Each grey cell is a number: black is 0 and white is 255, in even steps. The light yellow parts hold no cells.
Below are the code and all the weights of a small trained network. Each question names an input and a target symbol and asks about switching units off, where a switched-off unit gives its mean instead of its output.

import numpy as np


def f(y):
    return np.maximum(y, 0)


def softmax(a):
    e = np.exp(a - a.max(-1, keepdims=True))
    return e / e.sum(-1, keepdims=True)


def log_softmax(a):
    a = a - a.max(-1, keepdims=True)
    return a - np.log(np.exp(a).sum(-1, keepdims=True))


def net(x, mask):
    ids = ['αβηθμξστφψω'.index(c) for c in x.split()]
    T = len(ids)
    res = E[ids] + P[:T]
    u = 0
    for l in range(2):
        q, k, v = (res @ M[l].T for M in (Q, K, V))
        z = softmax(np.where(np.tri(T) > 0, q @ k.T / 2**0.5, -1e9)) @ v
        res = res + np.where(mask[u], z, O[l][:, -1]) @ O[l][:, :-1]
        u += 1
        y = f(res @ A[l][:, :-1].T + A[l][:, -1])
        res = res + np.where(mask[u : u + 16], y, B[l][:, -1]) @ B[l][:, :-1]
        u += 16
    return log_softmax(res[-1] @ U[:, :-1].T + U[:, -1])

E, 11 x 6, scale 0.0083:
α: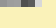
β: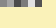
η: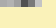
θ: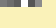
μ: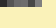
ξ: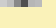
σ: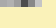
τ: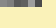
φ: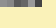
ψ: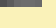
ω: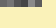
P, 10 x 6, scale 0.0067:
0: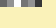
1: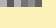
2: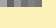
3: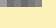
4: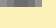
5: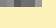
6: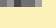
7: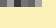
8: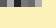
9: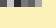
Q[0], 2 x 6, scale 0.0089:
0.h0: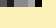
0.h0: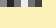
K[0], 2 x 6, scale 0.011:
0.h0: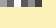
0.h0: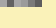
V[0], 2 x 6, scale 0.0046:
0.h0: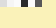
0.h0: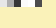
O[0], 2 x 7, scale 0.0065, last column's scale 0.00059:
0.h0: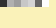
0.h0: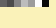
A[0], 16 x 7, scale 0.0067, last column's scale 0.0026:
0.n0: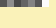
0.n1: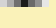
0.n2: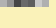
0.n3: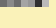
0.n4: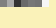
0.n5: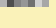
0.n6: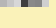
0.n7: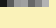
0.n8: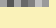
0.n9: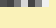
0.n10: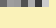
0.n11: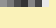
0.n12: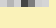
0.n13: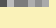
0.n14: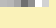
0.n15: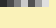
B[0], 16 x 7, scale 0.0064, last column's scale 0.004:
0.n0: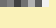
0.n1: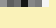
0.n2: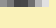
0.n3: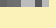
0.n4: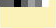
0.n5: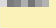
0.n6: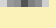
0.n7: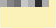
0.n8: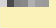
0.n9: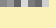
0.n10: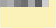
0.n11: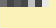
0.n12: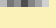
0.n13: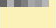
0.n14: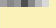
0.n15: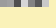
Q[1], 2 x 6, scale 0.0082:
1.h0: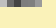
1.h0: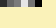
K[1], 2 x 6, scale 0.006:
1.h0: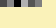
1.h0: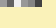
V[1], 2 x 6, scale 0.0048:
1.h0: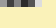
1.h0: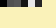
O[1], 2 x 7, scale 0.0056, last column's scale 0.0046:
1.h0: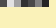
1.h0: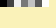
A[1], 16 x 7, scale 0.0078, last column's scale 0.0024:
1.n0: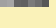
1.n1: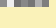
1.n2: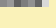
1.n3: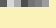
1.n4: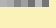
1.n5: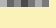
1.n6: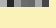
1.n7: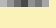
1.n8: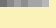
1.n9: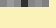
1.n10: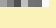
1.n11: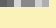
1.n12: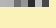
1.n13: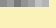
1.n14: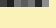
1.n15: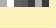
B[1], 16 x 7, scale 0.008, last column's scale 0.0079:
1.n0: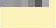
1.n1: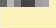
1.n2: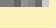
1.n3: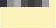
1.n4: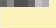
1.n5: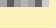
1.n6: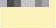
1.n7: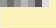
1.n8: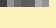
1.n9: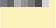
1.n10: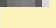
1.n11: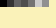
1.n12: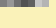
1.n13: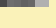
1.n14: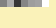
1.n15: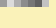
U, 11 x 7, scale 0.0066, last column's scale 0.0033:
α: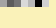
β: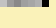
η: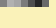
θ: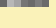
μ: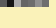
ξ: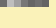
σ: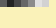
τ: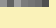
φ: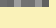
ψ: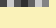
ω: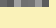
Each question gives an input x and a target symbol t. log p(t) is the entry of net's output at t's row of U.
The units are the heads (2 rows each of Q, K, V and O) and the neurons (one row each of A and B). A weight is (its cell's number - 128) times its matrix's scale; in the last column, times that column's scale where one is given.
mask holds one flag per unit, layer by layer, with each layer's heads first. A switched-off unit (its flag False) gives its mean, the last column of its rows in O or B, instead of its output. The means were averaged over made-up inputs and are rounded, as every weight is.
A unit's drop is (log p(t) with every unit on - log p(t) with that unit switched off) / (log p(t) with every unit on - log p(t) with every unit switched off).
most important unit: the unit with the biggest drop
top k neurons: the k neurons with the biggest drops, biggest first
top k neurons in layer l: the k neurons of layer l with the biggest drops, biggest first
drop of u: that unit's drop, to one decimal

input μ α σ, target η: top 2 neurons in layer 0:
(0.n6 0.n7)
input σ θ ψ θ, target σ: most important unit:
1.h0
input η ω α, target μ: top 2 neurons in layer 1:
(1.n11 1.n14)
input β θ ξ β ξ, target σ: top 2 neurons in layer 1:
(1.n11 1.n13)
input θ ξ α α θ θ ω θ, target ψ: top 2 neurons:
(0.n11 1.n12)
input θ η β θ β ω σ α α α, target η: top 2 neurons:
(1.n15 1.n9)
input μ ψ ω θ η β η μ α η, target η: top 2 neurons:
(0.n2 1.n15)
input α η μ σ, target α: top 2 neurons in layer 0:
(0.n1 0.n6)
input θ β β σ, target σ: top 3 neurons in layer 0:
(0.n8 0.n12 0.n5)
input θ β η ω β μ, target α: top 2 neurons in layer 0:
(0.n7 0.n15)
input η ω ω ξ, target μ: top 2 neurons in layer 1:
(1.n11 1.n14)
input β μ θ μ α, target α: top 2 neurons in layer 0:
(0.n1 0.n8)
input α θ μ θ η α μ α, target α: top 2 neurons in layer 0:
(0.n1 0.n12)
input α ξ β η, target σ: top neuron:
(1.n11)
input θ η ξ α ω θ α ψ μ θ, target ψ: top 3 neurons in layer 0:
(0.n11 0.n9 0.n1)
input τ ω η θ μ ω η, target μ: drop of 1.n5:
0.0
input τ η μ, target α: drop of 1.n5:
-0.1
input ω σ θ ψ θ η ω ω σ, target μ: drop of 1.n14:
0.1
